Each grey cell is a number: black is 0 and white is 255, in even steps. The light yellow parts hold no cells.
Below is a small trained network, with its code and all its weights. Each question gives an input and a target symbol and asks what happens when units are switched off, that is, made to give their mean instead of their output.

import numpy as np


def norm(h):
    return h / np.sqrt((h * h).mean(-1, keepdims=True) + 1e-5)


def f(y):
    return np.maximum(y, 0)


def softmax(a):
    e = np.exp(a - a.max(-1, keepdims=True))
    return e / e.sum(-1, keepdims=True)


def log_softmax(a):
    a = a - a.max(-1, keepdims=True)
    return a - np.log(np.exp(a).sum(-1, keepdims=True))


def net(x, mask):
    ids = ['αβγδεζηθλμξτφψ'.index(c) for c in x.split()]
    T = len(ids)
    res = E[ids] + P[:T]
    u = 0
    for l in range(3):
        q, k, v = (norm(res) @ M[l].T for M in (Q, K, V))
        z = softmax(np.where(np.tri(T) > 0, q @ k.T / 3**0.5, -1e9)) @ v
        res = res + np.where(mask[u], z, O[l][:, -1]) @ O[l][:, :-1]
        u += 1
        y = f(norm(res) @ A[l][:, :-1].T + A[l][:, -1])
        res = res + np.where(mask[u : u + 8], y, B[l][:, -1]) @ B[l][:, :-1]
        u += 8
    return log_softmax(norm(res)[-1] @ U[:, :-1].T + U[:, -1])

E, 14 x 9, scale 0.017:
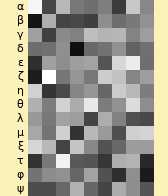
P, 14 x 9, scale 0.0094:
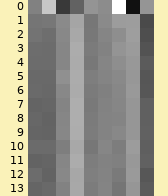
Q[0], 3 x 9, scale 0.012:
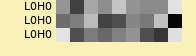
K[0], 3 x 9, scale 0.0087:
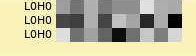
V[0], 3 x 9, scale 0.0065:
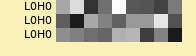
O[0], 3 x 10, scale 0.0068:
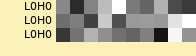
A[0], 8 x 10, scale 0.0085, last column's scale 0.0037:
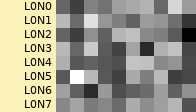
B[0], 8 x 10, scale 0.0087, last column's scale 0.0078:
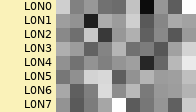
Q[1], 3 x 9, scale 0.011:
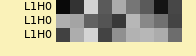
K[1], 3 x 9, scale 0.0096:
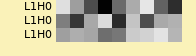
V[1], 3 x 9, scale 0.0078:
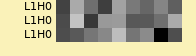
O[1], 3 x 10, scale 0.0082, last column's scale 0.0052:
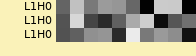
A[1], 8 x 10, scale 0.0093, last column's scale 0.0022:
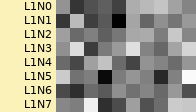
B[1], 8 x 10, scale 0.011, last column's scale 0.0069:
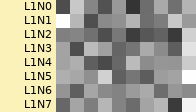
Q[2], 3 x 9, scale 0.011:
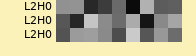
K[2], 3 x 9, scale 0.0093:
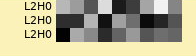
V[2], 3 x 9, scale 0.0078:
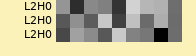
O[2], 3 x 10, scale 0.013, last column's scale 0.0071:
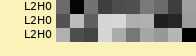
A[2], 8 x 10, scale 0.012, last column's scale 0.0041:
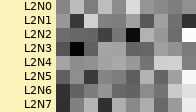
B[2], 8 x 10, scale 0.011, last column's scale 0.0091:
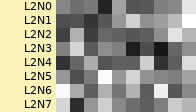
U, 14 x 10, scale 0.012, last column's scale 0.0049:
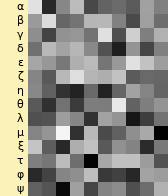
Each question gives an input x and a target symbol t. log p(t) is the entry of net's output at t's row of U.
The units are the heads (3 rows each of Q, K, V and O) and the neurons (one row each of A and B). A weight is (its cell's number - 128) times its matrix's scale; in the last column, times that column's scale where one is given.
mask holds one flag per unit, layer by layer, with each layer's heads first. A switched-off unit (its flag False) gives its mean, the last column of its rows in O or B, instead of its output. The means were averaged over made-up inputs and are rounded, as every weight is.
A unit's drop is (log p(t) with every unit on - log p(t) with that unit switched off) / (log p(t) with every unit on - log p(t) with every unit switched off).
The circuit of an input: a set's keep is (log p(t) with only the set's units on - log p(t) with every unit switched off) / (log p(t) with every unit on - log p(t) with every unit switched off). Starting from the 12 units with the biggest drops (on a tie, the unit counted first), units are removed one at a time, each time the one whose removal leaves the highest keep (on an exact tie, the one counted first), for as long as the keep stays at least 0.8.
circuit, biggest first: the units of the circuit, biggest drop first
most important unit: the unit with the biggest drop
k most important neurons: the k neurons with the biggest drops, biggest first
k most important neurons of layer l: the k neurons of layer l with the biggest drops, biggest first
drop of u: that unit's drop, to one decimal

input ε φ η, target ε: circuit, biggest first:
[L2H0 L1H0 L0H0]
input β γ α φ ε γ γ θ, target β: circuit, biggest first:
[L1H0 L0H0 L2H0]
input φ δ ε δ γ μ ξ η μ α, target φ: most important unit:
L0H0
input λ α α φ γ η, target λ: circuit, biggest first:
[L0H0 L2H0]
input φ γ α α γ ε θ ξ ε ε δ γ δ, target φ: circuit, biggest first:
[L0H0 L2H0 L1H0 L2N3]
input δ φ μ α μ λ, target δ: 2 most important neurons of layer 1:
[L1N7 L1N3]
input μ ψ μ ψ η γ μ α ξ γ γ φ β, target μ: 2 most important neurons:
[L1N5 L2N4]
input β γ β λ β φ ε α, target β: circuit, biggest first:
[L1H0 L2H0 L0H0]
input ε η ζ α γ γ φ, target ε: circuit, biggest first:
[L0H0 L2H0]
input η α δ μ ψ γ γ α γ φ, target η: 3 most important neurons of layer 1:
[L1N5 L1N7 L1N4]
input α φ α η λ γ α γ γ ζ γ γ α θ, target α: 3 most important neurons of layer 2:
[L2N3 L2N4 L2N6]
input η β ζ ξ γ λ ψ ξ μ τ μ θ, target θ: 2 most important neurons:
[L1N7 L0N7]
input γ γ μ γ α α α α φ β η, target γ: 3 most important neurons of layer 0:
[L0N6 L0N4 L0N3]
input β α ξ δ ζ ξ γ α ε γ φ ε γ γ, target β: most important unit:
L1H0
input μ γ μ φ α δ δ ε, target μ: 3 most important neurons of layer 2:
[L2N4 L2N0 L2N1]
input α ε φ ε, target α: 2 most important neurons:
[L2N7 L0N4]
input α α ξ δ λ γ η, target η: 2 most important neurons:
[L1N0 L0N6]
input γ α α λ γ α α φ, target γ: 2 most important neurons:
[L1N4 L1N5]
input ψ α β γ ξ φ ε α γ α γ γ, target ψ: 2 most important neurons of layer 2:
[L2N3 L2N1]
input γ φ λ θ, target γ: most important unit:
L1H0
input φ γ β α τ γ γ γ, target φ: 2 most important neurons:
[L2N4 L2N3]
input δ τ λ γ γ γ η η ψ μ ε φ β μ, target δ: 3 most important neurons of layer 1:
[L1N7 L1N5 L1N2]
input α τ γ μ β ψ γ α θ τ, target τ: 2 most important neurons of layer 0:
[L0N5 L0N0]
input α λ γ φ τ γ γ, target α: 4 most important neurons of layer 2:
[L2N3 L2N4 L2N2 L2N0]
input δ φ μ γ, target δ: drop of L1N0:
0.1
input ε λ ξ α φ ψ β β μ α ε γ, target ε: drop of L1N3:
0.3
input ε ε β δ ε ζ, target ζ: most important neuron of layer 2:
[L2N7]
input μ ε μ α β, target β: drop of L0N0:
0.2
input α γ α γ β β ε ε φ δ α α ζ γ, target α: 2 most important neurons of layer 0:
[L0N0 L0N3]
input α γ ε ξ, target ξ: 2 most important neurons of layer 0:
[L0N0 L0N6]
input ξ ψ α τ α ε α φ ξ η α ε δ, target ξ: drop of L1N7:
0.2
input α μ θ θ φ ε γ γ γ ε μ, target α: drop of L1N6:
0.3
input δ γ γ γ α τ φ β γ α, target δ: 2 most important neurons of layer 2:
[L2N1 L2N4]
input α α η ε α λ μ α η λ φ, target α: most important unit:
L2N7
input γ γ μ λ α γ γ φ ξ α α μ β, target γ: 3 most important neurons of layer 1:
[L1N2 L1N4 L1N6]
